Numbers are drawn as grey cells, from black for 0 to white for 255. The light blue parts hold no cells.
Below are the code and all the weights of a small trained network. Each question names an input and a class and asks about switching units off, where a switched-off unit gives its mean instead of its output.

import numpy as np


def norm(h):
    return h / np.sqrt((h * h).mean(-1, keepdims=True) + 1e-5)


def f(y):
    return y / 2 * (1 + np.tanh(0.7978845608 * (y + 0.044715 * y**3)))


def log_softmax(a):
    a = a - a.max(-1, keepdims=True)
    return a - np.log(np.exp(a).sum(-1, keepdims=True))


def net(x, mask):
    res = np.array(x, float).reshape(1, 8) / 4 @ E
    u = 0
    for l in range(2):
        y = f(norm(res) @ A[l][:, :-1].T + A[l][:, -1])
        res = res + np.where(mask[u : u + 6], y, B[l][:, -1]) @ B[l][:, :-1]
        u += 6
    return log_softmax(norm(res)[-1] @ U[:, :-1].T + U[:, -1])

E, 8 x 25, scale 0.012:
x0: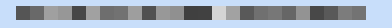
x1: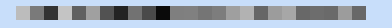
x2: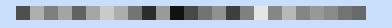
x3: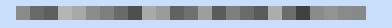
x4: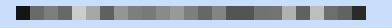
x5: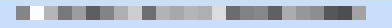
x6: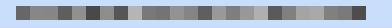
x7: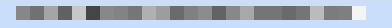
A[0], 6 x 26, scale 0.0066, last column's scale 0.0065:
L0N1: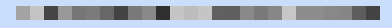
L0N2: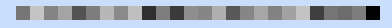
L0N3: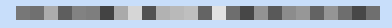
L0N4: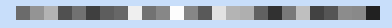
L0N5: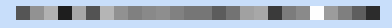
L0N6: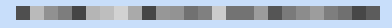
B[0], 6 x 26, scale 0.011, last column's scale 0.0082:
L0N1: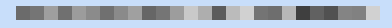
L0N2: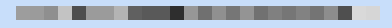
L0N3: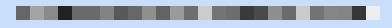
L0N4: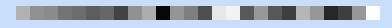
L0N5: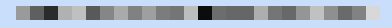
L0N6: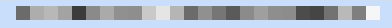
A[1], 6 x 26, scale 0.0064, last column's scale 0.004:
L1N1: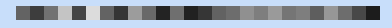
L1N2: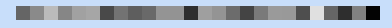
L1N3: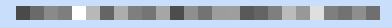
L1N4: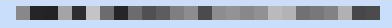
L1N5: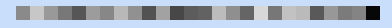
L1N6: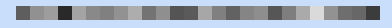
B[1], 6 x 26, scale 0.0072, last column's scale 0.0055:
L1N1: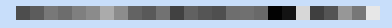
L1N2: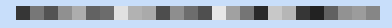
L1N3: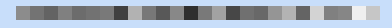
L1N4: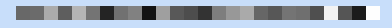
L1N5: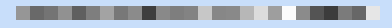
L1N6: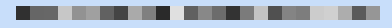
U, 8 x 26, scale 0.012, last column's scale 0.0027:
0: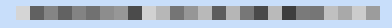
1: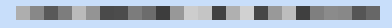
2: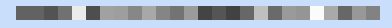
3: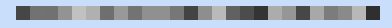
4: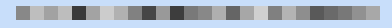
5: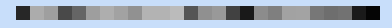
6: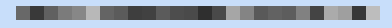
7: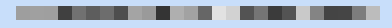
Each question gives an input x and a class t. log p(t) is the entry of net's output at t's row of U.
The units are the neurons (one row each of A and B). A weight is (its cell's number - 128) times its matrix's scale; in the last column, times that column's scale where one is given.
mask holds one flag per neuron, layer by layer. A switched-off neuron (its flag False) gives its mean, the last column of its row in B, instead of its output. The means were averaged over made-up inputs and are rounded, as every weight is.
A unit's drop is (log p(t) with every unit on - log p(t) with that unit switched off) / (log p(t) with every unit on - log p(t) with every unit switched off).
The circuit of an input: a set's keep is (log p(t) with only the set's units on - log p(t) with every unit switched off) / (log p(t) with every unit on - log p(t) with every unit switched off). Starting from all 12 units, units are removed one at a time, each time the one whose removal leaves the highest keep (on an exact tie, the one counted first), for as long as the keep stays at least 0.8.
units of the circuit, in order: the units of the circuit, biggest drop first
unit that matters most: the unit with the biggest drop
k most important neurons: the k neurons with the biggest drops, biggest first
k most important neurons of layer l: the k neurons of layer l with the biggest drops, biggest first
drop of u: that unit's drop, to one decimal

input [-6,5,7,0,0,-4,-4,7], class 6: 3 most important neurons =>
(L0N5; L0N6; L0N1)
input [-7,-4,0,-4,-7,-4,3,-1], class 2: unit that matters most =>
L0N5
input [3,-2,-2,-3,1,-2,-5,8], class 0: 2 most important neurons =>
(L0N4; L0N5)
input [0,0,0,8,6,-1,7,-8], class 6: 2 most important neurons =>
(L1N4; L1N1)
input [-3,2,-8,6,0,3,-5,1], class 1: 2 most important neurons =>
(L0N1; L0N6)
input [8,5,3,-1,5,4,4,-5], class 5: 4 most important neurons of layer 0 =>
(L0N6; L0N3; L0N1; L0N5)
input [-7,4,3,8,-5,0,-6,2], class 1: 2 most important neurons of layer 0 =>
(L0N6; L0N1)
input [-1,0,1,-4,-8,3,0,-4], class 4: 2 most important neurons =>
(L0N2; L1N5)
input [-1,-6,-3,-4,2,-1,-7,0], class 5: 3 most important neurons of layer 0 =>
(L0N4; L0N3; L0N2)
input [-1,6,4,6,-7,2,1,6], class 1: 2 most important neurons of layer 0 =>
(L0N6; L0N2)
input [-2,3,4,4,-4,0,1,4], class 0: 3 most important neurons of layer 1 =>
(L1N5; L1N4; L1N6)
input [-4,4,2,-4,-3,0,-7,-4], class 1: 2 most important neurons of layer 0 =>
(L0N1; L0N6)
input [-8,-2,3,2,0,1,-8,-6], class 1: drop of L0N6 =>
0.2
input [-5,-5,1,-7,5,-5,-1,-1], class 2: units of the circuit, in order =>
(L0N5)
